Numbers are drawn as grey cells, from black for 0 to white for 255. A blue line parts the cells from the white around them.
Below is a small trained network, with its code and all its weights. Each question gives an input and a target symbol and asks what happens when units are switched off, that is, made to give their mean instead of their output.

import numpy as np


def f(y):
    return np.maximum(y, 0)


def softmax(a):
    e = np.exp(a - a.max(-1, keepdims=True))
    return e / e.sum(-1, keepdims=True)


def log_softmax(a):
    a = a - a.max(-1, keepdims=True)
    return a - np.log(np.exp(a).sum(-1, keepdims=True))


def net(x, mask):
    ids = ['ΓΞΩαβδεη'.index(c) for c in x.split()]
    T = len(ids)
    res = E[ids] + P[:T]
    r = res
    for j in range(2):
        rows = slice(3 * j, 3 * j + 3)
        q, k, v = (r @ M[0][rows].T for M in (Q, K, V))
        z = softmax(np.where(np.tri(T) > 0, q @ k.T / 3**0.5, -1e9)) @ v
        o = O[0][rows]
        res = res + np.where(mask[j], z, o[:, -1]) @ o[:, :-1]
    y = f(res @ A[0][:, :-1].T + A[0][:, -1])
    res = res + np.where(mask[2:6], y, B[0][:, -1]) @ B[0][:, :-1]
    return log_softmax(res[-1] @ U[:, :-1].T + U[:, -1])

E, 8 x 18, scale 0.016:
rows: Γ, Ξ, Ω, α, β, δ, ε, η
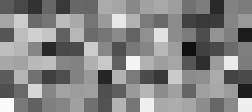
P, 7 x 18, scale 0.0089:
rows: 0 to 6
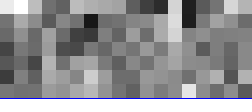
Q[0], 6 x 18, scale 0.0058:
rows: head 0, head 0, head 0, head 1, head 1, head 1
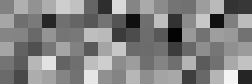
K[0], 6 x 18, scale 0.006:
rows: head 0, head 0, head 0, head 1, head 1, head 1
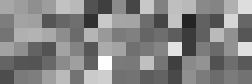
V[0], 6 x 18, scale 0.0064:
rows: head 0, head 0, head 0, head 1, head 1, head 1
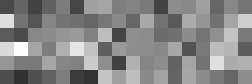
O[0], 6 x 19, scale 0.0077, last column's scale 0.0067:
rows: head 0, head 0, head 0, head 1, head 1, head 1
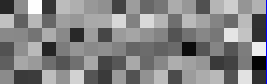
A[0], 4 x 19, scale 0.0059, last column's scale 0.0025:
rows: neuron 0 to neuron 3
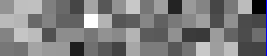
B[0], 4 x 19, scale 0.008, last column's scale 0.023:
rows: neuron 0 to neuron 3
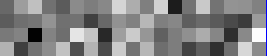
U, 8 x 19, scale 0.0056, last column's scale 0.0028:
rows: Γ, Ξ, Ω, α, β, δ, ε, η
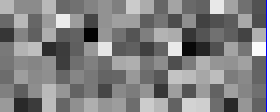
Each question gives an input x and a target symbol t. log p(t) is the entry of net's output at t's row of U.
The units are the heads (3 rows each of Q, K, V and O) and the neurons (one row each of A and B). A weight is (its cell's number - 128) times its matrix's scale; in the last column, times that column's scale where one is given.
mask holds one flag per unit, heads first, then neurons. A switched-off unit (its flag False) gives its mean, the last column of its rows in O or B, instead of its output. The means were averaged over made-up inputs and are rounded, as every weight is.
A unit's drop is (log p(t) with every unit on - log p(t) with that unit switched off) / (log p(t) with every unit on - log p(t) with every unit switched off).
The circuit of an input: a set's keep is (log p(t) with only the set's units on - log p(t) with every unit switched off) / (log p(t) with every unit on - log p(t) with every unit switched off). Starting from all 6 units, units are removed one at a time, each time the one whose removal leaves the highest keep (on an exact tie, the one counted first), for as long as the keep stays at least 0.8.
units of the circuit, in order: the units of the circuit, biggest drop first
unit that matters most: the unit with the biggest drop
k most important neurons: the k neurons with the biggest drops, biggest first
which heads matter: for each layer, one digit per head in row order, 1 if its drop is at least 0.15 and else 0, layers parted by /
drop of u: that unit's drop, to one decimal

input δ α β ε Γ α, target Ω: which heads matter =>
10
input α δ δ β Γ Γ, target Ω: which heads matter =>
01
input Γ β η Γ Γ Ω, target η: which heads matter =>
10
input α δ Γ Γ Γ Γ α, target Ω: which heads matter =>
01
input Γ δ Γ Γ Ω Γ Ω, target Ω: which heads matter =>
10
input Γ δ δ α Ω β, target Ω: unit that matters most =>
head 0
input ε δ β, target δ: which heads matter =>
11
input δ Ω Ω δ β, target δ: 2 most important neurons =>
neuron 2; neuron 3
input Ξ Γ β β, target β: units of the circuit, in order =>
head 1; head 0; neuron 0
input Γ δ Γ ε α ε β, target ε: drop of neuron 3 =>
0.4
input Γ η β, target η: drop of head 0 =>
0.7
